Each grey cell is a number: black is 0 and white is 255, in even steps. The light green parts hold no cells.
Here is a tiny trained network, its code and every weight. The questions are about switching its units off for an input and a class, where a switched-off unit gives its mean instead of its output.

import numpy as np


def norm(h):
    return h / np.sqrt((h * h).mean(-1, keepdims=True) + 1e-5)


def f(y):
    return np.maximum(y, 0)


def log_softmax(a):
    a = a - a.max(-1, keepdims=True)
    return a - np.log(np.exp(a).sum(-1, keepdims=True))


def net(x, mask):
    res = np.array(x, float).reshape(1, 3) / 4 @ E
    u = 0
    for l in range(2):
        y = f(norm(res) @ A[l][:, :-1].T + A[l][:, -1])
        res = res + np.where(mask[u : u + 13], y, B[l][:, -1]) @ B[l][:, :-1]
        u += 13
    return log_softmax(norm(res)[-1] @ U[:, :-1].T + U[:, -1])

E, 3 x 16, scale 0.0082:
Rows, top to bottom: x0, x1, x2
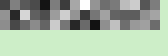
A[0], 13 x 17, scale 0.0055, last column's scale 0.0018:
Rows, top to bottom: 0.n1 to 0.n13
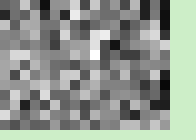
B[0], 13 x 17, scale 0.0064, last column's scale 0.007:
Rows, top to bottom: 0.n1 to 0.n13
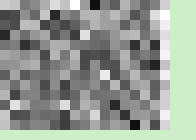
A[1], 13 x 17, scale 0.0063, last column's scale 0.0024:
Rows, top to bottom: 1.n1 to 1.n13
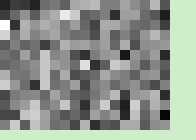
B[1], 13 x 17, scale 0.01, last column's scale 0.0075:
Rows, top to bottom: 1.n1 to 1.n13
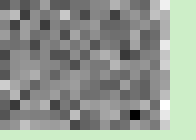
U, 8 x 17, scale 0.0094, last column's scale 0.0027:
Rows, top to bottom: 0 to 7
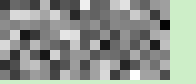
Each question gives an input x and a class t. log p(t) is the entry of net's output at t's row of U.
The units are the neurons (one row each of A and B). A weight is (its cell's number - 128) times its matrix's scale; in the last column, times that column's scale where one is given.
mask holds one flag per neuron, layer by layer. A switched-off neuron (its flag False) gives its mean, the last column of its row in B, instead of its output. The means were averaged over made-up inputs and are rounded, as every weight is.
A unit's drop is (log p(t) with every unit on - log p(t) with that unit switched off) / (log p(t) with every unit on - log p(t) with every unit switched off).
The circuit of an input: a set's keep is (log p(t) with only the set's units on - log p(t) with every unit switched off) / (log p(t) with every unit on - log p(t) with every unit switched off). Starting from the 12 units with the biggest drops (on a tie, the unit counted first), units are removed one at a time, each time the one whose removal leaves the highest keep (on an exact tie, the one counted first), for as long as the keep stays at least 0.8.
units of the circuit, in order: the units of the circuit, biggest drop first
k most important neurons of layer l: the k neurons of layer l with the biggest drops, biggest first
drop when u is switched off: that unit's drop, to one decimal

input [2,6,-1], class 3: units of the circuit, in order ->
[0.n1]
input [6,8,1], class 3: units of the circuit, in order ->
[0.n1; 1.n2]
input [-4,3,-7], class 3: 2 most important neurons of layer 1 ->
[1.n2; 1.n9]
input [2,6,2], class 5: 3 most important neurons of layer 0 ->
[0.n1; 0.n13; 0.n11]
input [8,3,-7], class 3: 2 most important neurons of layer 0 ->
[0.n1; 0.n4]
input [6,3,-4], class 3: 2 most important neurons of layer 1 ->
[1.n2; 1.n11]
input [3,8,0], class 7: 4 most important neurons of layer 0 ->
[0.n8; 0.n6; 0.n5; 0.n3]
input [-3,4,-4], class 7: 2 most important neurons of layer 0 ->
[0.n8; 0.n6]
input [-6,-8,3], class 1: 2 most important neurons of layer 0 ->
[0.n11; 0.n13]
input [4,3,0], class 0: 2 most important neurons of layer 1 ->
[1.n7; 1.n1]
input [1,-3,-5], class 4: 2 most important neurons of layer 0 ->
[0.n6; 0.n4]
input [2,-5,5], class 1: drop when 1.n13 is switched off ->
0.1
